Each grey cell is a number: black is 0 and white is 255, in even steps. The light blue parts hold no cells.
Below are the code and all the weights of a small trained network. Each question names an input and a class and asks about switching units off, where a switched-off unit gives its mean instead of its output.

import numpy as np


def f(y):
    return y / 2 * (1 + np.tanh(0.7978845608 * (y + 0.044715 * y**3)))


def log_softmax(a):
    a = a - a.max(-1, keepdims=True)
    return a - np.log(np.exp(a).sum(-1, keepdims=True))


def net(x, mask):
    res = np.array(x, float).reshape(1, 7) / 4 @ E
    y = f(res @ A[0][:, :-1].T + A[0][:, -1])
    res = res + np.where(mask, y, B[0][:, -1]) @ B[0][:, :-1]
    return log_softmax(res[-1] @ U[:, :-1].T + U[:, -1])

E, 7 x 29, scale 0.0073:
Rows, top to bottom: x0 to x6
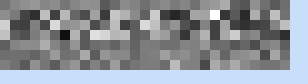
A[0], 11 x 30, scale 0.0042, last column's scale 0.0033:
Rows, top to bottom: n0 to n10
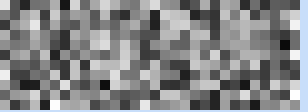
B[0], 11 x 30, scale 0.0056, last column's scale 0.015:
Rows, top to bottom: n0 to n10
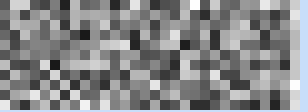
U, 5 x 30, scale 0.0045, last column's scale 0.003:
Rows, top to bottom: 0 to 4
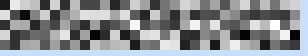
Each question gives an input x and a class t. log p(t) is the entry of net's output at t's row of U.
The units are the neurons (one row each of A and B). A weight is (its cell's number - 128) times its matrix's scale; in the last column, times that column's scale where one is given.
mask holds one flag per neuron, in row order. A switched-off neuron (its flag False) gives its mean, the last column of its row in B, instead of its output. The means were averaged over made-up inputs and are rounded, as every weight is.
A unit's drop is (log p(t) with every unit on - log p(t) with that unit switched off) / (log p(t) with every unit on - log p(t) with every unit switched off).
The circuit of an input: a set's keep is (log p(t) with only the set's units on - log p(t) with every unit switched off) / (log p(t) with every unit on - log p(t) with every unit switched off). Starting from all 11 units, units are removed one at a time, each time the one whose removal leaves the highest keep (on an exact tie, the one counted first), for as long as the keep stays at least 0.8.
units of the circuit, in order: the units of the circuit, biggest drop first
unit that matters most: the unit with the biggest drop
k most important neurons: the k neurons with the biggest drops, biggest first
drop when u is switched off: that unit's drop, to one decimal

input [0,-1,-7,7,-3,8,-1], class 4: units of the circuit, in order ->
[n3]
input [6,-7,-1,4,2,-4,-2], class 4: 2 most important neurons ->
[n3, n4]
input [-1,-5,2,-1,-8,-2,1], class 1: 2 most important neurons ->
[n10, n0]
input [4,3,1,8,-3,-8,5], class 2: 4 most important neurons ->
[n0, n7, n10, n1]
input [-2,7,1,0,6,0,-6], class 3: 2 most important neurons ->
[n8, n0]
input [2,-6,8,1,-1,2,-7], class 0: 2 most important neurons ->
[n7, n0]
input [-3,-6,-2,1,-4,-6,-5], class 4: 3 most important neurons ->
[n0, n7, n3]
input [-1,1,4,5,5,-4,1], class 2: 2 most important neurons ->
[n9, n2]
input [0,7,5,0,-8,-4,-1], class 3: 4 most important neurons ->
[n8, n5, n1, n2]
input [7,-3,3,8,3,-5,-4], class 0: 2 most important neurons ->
[n0, n7]
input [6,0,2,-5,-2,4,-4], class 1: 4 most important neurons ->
[n8, n7, n10, n3]
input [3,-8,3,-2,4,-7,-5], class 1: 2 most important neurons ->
[n10, n1]
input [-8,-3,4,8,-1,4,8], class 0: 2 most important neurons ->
[n0, n7]
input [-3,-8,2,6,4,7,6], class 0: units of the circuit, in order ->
[n0]
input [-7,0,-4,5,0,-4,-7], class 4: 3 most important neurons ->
[n10, n3, n1]
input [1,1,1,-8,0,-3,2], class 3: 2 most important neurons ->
[n0, n6]
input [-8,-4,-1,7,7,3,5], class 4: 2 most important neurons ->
[n4, n3]
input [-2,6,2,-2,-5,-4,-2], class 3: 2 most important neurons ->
[n0, n8]
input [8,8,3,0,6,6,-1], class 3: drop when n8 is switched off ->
0.8
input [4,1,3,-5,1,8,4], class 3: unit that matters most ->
n6
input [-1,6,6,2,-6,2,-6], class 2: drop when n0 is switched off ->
0.2
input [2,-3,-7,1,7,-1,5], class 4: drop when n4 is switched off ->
0.3
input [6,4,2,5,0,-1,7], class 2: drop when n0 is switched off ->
0.3
